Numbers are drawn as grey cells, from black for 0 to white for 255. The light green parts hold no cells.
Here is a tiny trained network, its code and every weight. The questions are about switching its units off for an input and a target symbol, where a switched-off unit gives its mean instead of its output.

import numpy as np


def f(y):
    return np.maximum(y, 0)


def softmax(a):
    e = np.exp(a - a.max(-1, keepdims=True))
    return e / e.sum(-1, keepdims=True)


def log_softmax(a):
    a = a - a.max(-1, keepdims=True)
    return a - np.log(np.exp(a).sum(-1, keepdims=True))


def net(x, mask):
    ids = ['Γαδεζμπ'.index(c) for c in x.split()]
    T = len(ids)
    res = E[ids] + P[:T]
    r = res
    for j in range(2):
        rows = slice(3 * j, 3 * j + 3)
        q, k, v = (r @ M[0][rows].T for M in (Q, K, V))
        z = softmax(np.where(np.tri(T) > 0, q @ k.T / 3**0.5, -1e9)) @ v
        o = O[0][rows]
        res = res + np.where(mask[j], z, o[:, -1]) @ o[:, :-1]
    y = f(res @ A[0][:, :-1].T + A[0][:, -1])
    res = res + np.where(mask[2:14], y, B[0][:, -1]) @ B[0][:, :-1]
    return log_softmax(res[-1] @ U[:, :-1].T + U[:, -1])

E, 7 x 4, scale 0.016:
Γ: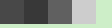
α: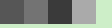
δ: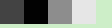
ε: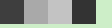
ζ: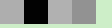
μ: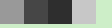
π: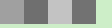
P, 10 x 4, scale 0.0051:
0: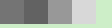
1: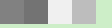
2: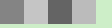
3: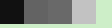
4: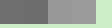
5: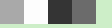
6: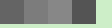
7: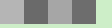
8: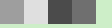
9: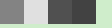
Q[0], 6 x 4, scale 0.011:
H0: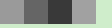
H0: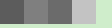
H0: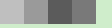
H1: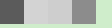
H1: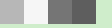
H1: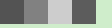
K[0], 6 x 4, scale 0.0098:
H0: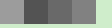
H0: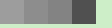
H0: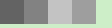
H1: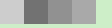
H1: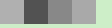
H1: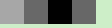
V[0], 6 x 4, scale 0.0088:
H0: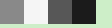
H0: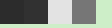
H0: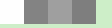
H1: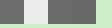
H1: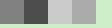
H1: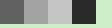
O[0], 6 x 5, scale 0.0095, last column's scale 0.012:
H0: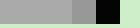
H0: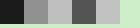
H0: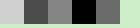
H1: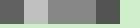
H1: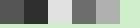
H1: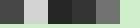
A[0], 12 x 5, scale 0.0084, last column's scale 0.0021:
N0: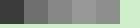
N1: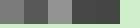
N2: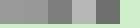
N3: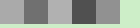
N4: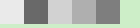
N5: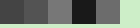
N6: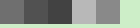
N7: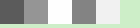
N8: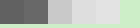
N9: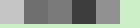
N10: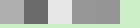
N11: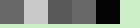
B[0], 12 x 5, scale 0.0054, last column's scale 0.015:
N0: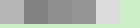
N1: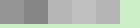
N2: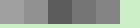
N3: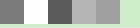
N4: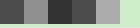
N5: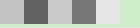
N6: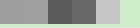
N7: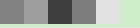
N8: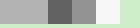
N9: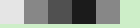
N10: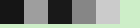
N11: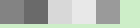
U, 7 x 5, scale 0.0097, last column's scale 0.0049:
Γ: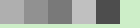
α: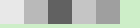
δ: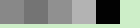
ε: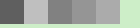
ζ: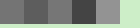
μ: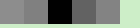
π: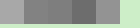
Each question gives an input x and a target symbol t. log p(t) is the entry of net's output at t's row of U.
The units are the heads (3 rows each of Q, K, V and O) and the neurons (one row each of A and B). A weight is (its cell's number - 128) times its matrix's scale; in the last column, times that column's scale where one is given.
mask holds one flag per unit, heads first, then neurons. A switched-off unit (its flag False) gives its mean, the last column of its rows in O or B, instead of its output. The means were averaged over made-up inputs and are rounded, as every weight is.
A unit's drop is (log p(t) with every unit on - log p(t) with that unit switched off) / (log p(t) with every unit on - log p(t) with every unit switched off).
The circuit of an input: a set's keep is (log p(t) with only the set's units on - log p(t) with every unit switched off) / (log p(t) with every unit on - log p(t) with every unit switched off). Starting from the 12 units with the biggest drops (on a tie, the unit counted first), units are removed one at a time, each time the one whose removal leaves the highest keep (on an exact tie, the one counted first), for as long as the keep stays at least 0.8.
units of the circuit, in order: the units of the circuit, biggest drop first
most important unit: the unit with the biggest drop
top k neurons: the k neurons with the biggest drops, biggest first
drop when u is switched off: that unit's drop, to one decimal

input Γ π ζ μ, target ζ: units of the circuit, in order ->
(H0; H1; N8; N7)
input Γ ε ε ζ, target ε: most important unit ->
H1
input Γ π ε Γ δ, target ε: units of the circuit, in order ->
(H1; H0)
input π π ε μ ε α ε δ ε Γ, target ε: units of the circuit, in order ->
(H1; N11; H0)
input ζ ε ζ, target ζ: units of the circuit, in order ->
(H0; N8)
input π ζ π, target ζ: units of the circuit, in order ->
(H0; H1)
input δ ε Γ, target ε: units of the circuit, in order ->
(H1; H0)
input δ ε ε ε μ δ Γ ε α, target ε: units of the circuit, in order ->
(H1; H0; N11)
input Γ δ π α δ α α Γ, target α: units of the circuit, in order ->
(H0; H1)
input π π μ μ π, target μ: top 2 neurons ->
(N4; N10)
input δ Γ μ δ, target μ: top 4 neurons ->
(N4; N10; N5; N6)
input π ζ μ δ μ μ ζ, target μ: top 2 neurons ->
(N4; N10)
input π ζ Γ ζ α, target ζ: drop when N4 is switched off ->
-0.1
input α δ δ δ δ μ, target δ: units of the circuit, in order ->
(H1)
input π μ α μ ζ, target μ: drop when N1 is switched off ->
0.0
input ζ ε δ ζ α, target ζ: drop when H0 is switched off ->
0.4
